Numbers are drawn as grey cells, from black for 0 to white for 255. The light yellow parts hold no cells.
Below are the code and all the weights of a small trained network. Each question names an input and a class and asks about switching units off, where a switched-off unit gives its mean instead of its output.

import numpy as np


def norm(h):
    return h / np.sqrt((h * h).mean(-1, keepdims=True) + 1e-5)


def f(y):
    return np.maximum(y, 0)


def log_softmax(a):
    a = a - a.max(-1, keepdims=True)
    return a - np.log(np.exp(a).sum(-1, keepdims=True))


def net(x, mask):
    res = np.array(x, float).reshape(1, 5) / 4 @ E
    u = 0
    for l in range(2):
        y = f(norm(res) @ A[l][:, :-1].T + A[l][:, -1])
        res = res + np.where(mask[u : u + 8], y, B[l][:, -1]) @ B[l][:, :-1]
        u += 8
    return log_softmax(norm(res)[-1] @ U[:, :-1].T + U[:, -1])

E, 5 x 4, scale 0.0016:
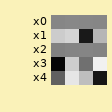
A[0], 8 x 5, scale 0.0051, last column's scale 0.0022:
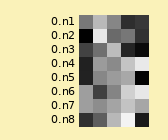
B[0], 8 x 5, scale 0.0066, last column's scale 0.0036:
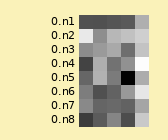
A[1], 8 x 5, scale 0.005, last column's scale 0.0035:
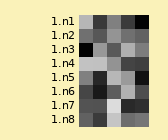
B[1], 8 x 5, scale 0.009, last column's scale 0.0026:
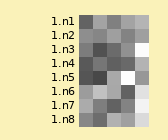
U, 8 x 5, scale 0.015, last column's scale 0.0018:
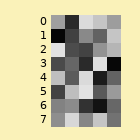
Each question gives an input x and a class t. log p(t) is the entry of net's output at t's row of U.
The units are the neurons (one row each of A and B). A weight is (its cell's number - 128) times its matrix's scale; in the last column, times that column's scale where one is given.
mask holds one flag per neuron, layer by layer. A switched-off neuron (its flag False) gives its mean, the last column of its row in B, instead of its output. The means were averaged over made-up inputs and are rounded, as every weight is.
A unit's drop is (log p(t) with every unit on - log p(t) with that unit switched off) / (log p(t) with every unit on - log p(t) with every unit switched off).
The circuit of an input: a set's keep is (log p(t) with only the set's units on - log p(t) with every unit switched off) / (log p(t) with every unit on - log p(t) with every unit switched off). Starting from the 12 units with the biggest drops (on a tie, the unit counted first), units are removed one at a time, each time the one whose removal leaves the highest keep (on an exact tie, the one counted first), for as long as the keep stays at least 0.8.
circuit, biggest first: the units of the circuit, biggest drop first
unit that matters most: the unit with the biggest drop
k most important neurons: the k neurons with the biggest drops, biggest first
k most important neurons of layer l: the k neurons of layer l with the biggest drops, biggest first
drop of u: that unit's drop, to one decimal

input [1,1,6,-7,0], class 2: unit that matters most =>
0.n4
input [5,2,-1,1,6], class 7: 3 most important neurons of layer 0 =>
[0.n2 0.n8 0.n5]
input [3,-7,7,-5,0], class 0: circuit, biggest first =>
[0.n5 1.n5]
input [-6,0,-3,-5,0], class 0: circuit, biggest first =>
[0.n5 1.n1]
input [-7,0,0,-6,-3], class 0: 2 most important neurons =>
[0.n4 0.n5]
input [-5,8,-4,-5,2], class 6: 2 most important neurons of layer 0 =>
[0.n2 0.n6]
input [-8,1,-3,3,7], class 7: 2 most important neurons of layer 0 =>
[0.n2 0.n8]
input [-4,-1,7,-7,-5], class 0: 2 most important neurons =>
[1.n5 1.n7]
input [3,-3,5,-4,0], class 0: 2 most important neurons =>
[0.n5 0.n4]
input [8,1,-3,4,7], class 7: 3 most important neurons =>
[0.n2 0.n8 1.n6]
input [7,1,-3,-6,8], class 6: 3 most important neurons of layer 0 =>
[0.n8 0.n2 0.n1]
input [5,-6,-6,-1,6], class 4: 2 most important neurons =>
[1.n7 0.n4]
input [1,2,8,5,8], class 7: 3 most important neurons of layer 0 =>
[0.n2 0.n8 0.n3]
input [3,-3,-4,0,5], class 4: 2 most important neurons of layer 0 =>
[0.n1 0.n4]
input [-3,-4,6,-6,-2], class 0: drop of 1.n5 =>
0.1
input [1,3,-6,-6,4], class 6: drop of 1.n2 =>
0.0
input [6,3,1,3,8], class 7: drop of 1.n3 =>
-0.1
